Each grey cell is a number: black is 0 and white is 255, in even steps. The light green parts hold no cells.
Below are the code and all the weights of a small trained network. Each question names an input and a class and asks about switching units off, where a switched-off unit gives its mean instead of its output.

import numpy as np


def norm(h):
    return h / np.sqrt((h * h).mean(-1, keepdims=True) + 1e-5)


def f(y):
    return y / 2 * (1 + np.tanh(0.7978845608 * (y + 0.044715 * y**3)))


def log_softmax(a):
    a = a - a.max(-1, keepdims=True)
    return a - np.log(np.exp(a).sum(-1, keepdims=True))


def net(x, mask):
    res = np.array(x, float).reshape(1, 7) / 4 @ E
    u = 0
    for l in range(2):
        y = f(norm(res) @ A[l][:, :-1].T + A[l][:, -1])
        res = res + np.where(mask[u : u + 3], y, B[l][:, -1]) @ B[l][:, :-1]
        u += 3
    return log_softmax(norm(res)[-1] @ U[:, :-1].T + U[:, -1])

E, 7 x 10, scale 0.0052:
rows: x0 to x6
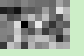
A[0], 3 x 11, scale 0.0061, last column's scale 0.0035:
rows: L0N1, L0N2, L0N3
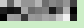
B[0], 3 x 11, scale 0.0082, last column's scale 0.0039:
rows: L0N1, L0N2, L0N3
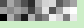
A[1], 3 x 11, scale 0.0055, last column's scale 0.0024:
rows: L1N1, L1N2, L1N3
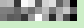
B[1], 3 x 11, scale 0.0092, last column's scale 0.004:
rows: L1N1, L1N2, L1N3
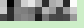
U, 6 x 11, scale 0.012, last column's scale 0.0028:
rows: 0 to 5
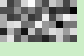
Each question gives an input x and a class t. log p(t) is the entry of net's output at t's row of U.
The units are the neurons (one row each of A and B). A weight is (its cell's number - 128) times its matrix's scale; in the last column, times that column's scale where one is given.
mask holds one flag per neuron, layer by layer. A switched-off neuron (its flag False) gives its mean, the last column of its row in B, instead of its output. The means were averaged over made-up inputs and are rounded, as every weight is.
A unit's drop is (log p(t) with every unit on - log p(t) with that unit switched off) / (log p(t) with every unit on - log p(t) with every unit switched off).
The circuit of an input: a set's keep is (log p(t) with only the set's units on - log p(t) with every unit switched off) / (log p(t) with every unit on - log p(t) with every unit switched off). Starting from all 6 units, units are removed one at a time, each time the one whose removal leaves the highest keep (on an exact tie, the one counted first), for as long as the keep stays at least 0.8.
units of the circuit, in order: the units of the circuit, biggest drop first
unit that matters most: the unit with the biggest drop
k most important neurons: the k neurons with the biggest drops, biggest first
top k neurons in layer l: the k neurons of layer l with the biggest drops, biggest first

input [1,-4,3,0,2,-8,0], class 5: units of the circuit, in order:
(L1N1; L0N2)
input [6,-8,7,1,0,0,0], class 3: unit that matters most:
L0N1
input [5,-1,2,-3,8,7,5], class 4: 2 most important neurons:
(L0N3; L0N2)
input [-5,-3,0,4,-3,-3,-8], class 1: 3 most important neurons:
(L1N3; L1N1; L0N2)
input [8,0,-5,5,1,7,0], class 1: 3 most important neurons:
(L1N3; L0N2; L0N3)
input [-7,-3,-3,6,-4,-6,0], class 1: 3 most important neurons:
(L1N3; L0N3; L1N1)
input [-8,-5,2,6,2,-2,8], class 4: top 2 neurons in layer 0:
(L0N3; L0N2)
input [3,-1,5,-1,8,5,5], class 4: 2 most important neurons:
(L0N3; L0N2)
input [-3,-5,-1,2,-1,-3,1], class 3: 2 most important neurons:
(L0N3; L1N1)
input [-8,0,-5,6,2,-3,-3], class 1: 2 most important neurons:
(L1N3; L0N2)
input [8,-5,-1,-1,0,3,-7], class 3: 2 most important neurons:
(L1N1; L0N1)
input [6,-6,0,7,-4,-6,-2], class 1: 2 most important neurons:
(L1N3; L1N1)
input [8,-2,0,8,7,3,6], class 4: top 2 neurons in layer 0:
(L0N3; L0N2)
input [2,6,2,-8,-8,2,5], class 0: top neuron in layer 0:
(L0N1)
